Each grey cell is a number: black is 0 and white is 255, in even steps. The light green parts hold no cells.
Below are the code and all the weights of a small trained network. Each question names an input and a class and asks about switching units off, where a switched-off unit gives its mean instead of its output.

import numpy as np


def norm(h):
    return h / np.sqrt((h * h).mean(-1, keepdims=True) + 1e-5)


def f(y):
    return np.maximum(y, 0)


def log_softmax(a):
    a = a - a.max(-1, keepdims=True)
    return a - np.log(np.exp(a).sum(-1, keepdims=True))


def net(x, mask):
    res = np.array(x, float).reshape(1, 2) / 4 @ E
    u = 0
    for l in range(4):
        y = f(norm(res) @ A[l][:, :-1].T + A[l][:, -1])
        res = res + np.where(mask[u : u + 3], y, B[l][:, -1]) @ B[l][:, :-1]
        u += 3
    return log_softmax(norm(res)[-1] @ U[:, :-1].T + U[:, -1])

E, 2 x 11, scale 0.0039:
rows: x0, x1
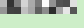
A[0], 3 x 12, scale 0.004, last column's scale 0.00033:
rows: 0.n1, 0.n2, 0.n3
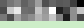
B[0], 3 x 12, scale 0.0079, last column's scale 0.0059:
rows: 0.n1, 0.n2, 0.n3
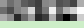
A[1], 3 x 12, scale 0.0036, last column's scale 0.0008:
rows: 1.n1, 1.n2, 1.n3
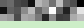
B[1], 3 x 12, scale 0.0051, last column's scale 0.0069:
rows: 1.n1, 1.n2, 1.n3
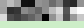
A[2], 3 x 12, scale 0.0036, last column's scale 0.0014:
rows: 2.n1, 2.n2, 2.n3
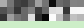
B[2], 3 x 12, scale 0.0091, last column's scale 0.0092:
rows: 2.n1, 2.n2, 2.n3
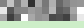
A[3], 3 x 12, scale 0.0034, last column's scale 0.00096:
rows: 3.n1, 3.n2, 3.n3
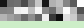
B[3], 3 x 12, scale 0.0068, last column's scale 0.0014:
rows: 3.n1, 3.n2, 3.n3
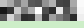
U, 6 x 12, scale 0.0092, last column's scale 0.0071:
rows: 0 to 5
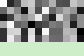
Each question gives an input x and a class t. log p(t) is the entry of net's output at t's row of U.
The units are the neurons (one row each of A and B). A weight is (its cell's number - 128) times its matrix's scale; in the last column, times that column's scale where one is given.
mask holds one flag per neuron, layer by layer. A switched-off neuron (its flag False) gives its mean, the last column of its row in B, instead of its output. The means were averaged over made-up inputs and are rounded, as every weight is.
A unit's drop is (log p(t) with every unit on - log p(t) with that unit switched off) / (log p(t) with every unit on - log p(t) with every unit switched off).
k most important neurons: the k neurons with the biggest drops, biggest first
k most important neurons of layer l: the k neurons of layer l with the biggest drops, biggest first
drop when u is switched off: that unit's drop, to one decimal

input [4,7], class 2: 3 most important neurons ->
[0.n3 0.n2 1.n2]
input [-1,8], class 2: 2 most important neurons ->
[0.n3 1.n2]
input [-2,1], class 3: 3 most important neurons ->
[0.n2 0.n3 1.n2]
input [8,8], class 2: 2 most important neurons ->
[0.n3 0.n2]
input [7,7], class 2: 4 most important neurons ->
[0.n3 0.n2 1.n2 2.n2]
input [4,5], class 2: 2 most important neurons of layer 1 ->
[1.n2 1.n3]
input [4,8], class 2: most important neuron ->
[0.n3]
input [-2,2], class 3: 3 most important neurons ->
[0.n2 0.n3 1.n2]
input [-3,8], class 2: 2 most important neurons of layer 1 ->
[1.n3 1.n2]
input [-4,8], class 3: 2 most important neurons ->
[0.n2 2.n3]
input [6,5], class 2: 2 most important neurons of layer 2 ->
[2.n2 2.n3]
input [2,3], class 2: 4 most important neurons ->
[0.n3 1.n2 0.n2 1.n3]
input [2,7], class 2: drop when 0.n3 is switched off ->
0.9
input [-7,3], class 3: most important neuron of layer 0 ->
[0.n2]
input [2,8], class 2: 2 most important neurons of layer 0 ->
[0.n3 0.n2]
